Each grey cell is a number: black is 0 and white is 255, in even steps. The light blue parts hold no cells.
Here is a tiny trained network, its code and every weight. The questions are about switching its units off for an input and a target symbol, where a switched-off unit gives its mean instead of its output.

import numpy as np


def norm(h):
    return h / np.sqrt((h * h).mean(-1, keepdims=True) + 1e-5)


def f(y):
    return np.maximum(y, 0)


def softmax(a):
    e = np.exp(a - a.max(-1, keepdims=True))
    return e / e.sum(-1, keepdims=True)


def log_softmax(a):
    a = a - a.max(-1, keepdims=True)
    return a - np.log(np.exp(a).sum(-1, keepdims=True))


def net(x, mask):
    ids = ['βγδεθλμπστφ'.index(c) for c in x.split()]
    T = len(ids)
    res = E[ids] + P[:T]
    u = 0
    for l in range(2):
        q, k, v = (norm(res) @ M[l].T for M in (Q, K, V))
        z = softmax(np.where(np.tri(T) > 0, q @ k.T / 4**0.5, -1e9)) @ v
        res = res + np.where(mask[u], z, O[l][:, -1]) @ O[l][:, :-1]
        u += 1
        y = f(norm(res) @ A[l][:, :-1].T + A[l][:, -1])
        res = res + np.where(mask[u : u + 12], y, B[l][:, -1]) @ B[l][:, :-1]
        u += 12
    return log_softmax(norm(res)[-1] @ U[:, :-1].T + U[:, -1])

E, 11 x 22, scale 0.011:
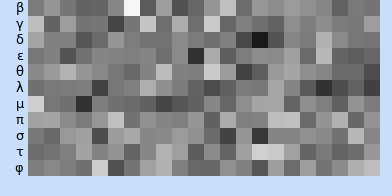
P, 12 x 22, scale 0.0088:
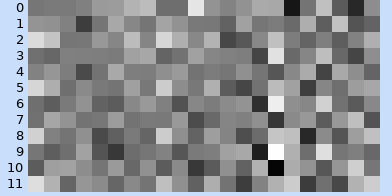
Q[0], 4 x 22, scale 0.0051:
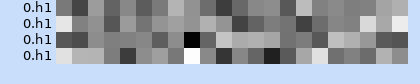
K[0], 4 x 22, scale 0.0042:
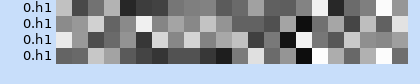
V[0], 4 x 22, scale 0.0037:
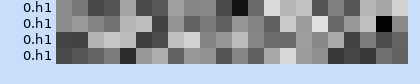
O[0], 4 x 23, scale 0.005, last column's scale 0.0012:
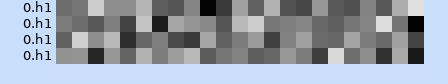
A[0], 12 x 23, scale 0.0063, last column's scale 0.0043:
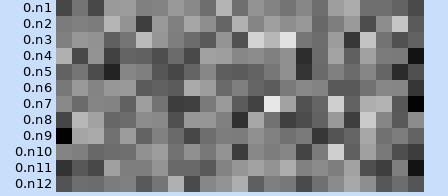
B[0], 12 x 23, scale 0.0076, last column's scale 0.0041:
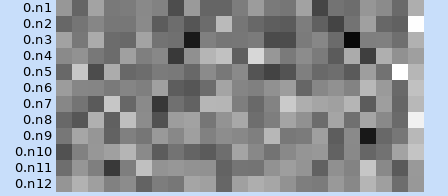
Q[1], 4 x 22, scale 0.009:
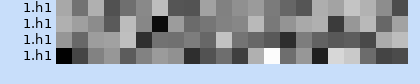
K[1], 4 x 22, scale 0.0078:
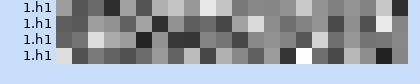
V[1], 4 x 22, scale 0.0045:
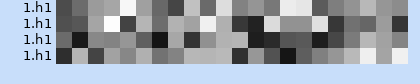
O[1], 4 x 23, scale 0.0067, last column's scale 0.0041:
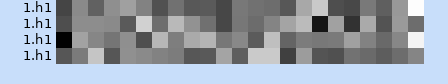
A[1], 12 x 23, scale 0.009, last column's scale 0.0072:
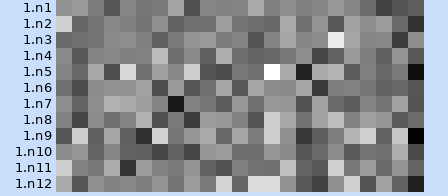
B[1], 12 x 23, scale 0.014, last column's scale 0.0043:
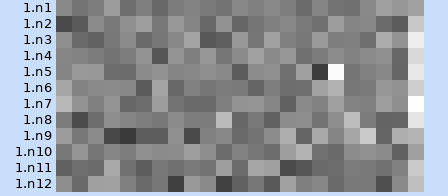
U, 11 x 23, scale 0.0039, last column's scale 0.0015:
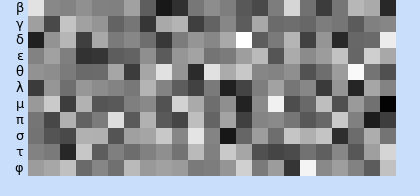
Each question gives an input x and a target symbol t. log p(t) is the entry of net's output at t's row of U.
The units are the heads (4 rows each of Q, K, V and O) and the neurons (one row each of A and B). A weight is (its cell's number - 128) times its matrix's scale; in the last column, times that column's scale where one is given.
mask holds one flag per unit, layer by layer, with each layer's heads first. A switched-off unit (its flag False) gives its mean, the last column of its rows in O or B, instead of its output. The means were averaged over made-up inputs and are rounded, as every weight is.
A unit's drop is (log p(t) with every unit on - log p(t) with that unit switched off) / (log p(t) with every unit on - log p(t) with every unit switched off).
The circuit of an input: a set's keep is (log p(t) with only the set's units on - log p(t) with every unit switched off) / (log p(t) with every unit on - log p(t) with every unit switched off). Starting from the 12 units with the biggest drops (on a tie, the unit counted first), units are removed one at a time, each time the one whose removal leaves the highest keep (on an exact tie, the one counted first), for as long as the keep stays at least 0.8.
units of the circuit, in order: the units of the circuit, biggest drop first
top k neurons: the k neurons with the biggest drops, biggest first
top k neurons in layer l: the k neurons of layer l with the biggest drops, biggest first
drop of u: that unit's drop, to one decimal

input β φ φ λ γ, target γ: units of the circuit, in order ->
0.n4, 1.n12
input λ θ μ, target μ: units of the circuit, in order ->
0.h1
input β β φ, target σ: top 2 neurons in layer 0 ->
0.n3, 0.n2
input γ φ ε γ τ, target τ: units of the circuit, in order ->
1.n11, 0.h1
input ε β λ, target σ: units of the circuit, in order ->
1.h1, 0.n3, 1.n2
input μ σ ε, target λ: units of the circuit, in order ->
1.h1, 0.n7
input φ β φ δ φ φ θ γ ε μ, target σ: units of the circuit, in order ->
1.h1, 1.n2
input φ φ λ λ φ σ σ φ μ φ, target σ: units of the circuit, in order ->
0.h1, 1.h1
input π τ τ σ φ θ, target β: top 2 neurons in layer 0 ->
0.n8, 0.n9
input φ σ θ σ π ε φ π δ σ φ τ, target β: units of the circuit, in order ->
1.n7, 0.h1
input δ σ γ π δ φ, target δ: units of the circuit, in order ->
1.h1, 0.n5
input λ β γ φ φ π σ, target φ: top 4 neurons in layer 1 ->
1.n6, 1.n4, 1.n11, 1.n3
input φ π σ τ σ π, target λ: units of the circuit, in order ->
0.n7, 1.h1
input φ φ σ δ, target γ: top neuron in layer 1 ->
1.n12
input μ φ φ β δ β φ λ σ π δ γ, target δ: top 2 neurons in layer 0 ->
0.n8, 0.n5
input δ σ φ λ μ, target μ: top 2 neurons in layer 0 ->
0.n7, 0.n5
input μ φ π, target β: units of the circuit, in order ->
0.h1, 1.n7
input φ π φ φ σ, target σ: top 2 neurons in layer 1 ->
1.n8, 1.n3
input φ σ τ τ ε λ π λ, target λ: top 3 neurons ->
0.n5, 0.n10, 0.n8
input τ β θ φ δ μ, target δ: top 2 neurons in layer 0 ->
0.n8, 0.n5
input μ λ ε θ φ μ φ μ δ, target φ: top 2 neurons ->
0.n5, 1.n5
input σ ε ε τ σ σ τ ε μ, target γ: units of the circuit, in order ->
1.h1, 1.n12, 0.n5
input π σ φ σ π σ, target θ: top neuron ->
0.n3
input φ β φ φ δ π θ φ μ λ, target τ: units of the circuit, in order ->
0.h1, 1.h1, 1.n11
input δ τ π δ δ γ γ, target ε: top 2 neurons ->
1.n9, 0.n5
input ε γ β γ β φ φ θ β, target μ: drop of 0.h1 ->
1.0
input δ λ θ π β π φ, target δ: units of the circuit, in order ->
1.h1
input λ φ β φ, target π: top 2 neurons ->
1.n2, 0.n2
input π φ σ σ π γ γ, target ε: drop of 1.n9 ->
0.7
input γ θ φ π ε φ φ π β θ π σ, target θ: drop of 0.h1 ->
1.3
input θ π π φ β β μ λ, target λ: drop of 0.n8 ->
0.1
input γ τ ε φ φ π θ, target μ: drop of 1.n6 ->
0.0
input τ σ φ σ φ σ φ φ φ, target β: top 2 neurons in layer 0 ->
0.n8, 0.n9
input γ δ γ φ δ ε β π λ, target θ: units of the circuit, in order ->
0.h1
